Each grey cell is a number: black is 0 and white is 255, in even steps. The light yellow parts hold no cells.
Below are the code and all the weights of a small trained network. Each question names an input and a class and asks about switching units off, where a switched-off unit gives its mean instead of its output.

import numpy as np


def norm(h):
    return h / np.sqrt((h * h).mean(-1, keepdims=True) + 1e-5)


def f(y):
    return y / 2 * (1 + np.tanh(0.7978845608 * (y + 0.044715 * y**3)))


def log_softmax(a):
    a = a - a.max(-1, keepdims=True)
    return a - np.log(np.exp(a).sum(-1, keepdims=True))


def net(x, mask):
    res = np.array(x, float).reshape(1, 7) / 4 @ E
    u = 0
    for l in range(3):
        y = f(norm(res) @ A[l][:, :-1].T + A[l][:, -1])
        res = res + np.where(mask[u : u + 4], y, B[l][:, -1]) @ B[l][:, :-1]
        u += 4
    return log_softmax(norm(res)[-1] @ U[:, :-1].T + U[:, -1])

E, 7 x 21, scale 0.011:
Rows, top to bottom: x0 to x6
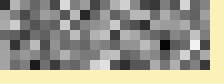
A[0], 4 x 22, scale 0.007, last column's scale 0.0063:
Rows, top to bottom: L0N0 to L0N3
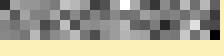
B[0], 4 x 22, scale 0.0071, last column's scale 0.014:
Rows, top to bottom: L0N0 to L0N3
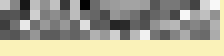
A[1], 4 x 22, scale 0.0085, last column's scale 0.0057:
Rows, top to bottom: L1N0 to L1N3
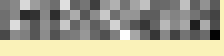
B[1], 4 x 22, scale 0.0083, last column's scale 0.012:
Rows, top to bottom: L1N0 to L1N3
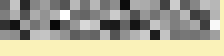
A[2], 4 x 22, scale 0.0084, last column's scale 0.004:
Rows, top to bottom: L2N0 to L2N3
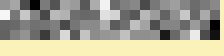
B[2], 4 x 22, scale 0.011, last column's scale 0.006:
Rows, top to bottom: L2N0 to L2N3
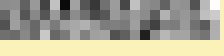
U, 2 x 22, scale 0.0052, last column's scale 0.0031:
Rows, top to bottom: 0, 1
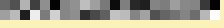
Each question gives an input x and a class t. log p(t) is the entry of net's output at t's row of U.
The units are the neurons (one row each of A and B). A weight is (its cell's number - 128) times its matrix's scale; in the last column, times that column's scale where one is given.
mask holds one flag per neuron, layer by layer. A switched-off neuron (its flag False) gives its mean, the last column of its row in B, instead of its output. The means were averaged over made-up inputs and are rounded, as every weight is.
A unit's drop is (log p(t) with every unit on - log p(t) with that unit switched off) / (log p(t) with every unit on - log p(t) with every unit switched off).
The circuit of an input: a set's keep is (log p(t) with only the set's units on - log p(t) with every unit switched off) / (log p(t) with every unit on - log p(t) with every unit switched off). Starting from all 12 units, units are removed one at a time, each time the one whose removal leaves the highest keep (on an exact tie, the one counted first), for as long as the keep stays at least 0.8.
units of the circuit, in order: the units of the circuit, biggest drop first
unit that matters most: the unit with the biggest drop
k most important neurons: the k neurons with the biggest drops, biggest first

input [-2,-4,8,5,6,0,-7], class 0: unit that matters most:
L0N2
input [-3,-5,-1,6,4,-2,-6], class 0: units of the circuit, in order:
(L0N0; L2N3)
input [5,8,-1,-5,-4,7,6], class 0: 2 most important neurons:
(L1N2; L0N0)
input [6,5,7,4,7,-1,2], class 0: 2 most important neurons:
(L0N2; L0N0)
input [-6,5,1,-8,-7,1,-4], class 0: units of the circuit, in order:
(L1N2; L0N0)
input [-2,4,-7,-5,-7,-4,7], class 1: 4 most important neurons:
(L1N2; L2N0; L0N2; L1N1)
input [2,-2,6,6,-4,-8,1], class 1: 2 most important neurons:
(L1N1; L0N2)
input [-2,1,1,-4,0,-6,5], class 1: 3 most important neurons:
(L1N2; L2N0; L0N2)
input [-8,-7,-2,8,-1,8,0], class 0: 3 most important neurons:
(L0N0; L2N3; L2N0)
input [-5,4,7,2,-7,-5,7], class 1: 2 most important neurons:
(L2N0; L1N1)
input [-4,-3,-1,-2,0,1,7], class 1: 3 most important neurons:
(L1N2; L2N0; L0N2)
